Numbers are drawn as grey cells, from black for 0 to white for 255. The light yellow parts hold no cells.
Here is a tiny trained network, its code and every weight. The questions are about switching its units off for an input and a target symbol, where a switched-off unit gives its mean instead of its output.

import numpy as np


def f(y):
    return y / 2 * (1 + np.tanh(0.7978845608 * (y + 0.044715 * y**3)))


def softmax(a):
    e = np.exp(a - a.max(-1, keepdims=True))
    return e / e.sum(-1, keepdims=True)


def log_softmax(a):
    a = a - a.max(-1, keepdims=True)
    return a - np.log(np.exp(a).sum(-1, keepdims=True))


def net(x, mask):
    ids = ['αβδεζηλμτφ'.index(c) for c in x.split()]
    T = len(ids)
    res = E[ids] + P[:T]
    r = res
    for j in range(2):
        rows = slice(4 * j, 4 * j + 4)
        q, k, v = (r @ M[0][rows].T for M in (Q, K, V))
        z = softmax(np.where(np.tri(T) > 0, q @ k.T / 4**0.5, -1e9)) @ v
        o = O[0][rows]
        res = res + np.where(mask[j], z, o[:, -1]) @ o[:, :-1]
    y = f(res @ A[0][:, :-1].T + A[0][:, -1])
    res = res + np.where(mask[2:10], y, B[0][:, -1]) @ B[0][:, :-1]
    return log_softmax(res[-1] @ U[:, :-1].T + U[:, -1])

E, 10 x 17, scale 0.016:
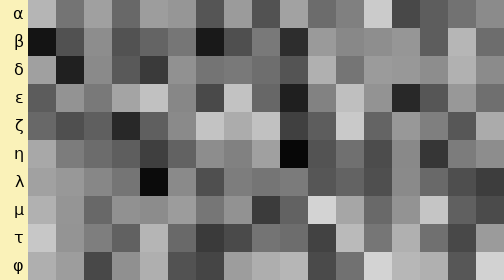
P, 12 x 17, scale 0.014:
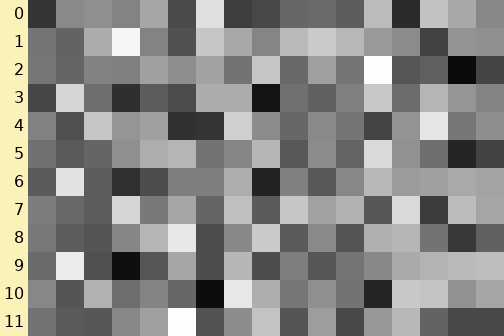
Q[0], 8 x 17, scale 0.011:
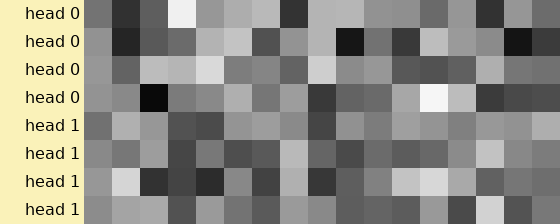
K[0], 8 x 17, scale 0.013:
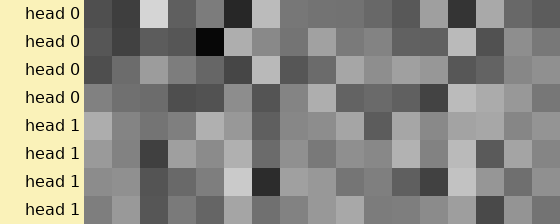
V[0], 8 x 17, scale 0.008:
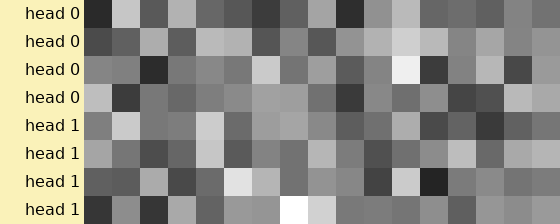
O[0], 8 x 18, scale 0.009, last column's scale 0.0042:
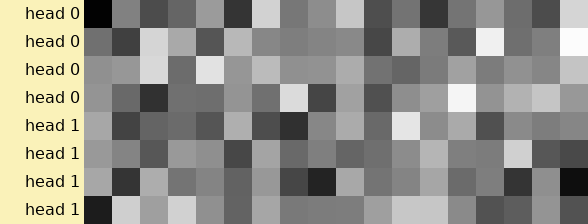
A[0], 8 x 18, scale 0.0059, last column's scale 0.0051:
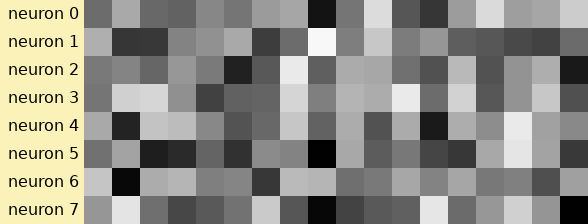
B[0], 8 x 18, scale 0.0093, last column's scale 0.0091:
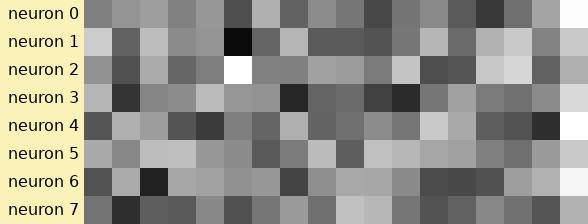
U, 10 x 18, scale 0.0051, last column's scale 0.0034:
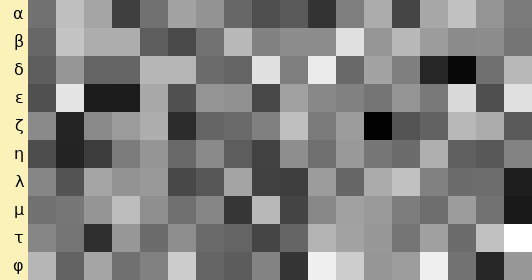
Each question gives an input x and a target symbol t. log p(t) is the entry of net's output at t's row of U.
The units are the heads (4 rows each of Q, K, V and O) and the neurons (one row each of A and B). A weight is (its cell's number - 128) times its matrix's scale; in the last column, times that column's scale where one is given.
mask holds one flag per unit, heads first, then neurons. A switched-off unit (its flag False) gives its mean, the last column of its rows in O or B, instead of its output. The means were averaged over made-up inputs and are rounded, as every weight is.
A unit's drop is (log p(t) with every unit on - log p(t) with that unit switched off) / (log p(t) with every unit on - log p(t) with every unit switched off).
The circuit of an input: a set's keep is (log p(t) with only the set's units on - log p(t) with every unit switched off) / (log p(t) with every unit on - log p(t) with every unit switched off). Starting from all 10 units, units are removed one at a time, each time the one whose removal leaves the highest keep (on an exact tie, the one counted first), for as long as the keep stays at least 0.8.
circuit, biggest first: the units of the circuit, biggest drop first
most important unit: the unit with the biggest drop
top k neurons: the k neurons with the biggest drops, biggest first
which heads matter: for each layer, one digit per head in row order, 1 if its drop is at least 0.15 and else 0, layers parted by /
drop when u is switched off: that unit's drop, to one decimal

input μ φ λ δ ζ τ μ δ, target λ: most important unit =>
head 1
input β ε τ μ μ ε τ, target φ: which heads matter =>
01
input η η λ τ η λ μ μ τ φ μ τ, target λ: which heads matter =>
10
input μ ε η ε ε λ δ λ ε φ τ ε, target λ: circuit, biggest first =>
(neuron 1; head 0)
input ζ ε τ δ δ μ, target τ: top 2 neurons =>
(neuron 6; neuron 4)
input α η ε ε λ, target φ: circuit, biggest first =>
(neuron 2; head 0; neuron 5)
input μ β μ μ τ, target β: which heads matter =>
10
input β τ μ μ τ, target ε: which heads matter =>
01
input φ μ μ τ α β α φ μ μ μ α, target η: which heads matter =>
10
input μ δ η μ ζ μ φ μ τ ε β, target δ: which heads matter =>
10
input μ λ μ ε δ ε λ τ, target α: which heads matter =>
01
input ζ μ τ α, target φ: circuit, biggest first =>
(head 1; neuron 5)
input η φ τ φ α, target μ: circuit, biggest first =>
(head 1; head 0)
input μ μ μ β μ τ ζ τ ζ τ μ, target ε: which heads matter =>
01
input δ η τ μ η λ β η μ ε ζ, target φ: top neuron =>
(neuron 2)
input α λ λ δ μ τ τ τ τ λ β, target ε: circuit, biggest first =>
(neuron 6; neuron 4; head 1)
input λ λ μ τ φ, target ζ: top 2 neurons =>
(neuron 4; neuron 2)
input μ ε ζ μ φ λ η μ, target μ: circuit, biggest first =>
(head 1; head 0; neuron 3)
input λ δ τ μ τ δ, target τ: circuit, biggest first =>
(head 0; neuron 6)
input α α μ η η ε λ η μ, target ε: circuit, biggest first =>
(head 0)
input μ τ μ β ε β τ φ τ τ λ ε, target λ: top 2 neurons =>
(neuron 1; neuron 6)
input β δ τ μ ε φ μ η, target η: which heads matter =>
11
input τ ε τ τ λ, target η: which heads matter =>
11
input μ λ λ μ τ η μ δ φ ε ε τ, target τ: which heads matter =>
10
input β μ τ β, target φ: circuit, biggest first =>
(head 1; neuron 5)
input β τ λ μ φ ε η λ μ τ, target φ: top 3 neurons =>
(neuron 5; neuron 0; neuron 6)
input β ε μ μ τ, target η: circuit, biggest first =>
(head 1; neuron 3; head 0; neuron 4)
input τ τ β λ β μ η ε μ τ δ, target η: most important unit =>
head 1
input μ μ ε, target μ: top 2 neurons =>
(neuron 1; neuron 4)
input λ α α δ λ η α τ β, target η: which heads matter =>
10
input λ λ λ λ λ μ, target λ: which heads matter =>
10
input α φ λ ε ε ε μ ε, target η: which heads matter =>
11
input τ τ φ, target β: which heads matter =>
01
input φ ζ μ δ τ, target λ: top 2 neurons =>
(neuron 3; neuron 4)
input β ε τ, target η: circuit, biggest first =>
(head 0)
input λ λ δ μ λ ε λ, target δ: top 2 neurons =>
(neuron 5; neuron 1)
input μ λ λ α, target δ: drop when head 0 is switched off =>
0.4
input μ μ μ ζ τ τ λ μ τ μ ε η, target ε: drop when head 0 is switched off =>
0.8
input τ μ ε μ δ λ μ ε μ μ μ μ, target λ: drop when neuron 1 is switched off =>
1.1
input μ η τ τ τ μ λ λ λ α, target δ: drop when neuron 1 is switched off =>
0.1
